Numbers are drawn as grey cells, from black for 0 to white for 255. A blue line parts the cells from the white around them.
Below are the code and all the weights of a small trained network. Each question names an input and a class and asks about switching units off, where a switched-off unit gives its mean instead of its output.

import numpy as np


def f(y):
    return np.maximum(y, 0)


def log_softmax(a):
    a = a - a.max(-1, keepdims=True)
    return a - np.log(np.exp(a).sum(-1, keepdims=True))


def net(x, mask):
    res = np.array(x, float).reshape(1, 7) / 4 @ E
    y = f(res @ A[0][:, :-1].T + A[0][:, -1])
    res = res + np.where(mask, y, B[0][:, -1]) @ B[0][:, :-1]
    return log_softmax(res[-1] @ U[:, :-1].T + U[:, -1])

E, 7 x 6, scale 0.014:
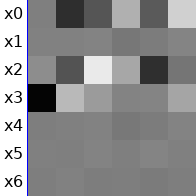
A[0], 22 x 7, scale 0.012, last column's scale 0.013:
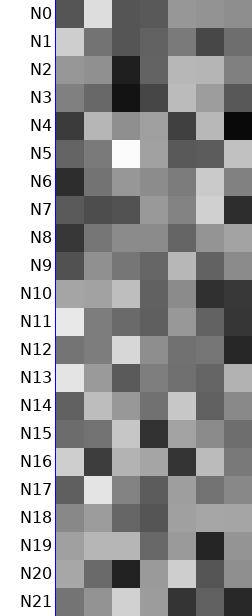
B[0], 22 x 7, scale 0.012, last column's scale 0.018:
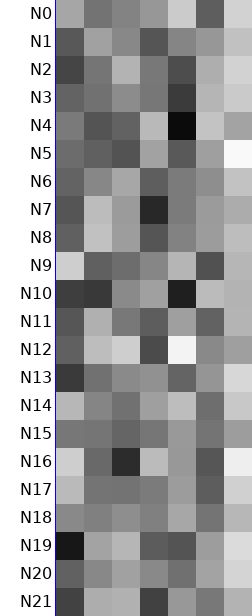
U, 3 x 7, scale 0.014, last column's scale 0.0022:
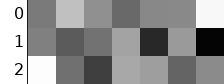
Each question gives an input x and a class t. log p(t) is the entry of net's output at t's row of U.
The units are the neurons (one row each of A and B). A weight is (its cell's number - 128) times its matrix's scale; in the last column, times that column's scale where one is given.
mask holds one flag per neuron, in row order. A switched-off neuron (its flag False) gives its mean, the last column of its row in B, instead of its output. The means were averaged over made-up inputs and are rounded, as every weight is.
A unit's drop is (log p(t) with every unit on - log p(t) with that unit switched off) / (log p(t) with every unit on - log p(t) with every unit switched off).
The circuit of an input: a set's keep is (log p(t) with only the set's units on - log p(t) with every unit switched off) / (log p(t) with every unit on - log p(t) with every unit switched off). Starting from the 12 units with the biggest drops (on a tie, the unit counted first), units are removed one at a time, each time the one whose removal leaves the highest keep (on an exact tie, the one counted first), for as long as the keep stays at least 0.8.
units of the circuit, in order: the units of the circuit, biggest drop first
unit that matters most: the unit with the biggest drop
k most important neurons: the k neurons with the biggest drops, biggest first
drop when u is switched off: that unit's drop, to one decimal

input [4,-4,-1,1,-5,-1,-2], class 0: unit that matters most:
N5
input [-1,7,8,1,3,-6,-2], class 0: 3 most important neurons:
N12; N21; N3
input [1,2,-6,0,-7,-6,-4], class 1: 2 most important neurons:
N3; N2
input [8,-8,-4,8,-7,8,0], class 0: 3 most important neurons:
N7; N8; N5
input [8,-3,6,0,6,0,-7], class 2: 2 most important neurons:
N16; N19
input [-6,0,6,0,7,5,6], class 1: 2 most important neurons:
N10; N5
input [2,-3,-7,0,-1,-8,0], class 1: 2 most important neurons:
N3; N2
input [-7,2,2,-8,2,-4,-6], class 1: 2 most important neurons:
N10; N13
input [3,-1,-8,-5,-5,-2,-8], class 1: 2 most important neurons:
N3; N2
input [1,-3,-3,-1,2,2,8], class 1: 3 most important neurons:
N12; N21; N8
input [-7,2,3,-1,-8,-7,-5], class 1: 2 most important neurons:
N10; N5
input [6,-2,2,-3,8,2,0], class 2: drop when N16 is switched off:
0.2
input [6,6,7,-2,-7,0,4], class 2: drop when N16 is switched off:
0.6
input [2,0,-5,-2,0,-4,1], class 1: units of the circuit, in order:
N3
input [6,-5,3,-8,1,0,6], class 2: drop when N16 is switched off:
0.8
